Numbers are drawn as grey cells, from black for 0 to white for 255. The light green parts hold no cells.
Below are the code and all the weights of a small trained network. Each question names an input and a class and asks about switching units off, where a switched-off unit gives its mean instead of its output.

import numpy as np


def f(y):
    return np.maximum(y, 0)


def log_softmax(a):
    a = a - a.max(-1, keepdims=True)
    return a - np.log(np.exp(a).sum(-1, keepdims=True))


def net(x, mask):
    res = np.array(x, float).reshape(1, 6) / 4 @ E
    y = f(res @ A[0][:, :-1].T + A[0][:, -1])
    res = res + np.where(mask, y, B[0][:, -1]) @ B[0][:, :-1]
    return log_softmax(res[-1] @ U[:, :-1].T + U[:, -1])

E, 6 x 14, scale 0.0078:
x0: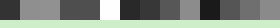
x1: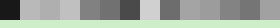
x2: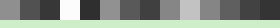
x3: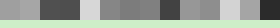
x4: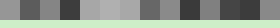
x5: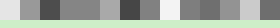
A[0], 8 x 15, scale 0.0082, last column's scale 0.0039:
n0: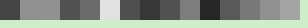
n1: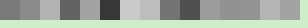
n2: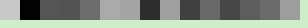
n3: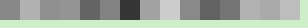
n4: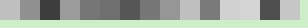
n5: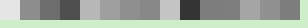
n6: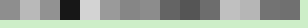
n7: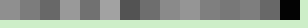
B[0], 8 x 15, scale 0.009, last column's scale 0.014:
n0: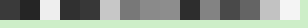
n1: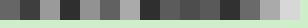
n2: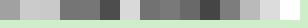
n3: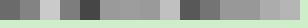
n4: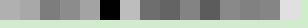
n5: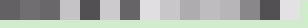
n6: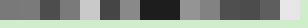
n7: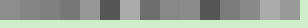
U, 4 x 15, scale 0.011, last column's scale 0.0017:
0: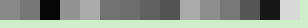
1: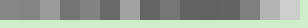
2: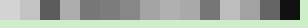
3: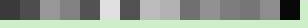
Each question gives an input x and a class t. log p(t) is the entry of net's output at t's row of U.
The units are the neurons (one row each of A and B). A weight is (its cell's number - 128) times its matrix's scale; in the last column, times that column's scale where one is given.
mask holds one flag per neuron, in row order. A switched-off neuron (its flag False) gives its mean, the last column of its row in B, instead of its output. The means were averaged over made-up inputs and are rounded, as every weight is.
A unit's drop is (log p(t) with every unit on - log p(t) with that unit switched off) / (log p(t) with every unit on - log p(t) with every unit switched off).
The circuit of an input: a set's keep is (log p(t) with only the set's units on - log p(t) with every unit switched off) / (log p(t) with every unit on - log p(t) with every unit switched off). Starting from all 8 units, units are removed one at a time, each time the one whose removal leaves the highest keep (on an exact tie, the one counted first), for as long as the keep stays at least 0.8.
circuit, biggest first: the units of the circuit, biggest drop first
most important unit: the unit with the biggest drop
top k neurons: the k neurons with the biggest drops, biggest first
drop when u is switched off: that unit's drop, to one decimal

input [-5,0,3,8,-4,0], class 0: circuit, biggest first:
(n2)
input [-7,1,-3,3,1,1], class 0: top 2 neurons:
(n2, n0)
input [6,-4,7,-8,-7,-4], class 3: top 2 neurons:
(n0, n4)
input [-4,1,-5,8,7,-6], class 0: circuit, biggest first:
(n6, n2)
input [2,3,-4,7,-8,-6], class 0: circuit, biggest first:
(n2, n0)
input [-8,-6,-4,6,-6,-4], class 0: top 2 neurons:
(n2, n0)
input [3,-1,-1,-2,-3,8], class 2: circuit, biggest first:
(n1, n5)
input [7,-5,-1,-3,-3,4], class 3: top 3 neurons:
(n0, n6, n1)
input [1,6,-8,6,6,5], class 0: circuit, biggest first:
(n6, n2)
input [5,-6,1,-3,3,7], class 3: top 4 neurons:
(n5, n0, n6, n1)
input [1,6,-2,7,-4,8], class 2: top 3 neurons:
(n3, n0, n1)
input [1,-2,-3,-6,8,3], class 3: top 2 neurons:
(n5, n4)
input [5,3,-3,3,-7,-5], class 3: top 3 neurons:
(n2, n4, n0)
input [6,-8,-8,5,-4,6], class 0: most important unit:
n6
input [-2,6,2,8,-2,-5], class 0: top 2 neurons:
(n2, n0)
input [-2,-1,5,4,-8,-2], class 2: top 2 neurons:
(n6, n1)
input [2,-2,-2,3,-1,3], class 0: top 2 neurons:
(n2, n6)
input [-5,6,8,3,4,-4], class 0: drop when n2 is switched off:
0.2
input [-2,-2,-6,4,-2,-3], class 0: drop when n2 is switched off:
0.3
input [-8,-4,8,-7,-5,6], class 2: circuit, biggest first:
(n0)
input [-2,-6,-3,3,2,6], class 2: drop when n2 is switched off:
0.1
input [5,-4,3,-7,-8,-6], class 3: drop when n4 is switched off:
0.0
